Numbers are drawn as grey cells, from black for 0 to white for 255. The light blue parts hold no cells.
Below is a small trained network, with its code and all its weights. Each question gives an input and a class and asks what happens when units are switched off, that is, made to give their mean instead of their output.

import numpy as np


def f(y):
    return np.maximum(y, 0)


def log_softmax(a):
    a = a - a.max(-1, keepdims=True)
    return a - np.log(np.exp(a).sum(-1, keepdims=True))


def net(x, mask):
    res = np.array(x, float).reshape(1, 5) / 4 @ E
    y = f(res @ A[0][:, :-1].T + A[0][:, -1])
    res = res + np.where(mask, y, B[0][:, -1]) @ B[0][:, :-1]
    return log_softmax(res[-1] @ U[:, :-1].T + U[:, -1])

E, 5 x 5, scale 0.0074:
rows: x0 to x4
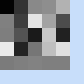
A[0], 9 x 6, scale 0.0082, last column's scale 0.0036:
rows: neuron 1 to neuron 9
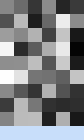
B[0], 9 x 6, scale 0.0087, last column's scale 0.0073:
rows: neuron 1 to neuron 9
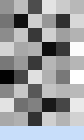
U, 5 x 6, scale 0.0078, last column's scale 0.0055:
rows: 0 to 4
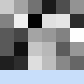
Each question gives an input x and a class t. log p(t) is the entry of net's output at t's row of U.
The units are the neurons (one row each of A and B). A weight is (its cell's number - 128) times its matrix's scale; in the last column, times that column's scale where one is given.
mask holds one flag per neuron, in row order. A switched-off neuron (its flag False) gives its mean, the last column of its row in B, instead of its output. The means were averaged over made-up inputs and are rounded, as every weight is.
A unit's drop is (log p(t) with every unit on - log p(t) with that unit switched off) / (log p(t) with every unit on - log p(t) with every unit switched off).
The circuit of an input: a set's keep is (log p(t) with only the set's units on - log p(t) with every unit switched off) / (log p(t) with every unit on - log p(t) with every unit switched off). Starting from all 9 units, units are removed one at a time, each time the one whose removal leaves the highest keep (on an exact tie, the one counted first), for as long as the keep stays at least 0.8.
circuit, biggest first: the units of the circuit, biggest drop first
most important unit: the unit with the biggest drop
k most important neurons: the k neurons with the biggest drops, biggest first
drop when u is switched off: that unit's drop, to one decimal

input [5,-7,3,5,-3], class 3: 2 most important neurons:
[neuron 2; neuron 8]
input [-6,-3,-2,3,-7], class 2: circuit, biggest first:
[neuron 6]
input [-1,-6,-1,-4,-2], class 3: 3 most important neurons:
[neuron 2; neuron 4; neuron 6]
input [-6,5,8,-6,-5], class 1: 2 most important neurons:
[neuron 1; neuron 7]
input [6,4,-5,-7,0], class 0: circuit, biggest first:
[neuron 8; neuron 6]
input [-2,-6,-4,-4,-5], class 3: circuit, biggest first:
[neuron 2; neuron 6]
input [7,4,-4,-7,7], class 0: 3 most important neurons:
[neuron 8; neuron 6; neuron 2]
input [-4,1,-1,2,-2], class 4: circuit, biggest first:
[neuron 6; neuron 8]
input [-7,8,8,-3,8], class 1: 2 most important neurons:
[neuron 1; neuron 7]
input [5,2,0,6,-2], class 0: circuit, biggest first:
[neuron 4; neuron 6]
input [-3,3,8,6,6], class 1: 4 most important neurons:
[neuron 7; neuron 1; neuron 8; neuron 2]
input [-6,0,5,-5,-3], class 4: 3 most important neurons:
[neuron 6; neuron 4; neuron 9]
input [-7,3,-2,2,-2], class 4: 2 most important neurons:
[neuron 6; neuron 8]
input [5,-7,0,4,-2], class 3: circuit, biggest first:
[neuron 2]
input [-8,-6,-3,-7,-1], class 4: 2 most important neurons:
[neuron 6; neuron 4]
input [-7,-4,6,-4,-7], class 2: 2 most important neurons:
[neuron 6; neuron 9]
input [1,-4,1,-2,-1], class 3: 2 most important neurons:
[neuron 4; neuron 2]
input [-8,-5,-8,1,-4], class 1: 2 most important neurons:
[neuron 9; neuron 3]
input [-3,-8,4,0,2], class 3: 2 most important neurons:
[neuron 2; neuron 6]
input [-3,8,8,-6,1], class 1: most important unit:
neuron 1
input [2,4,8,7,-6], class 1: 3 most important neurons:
[neuron 7; neuron 1; neuron 8]
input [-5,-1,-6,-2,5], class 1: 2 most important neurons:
[neuron 9; neuron 3]
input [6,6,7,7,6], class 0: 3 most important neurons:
[neuron 4; neuron 6; neuron 2]
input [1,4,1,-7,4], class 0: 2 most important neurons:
[neuron 8; neuron 6]
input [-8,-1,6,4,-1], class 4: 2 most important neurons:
[neuron 6; neuron 9]
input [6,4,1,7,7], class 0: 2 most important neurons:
[neuron 4; neuron 6]
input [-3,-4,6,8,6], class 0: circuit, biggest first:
[neuron 4]
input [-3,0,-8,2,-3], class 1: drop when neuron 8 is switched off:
0.0
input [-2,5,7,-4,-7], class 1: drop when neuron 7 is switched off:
0.1
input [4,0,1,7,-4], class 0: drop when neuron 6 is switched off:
0.2
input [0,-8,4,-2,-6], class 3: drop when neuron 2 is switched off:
0.9
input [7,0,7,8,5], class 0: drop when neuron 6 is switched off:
0.2
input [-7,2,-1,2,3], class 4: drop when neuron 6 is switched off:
0.6
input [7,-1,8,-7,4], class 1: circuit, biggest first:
[neuron 1]
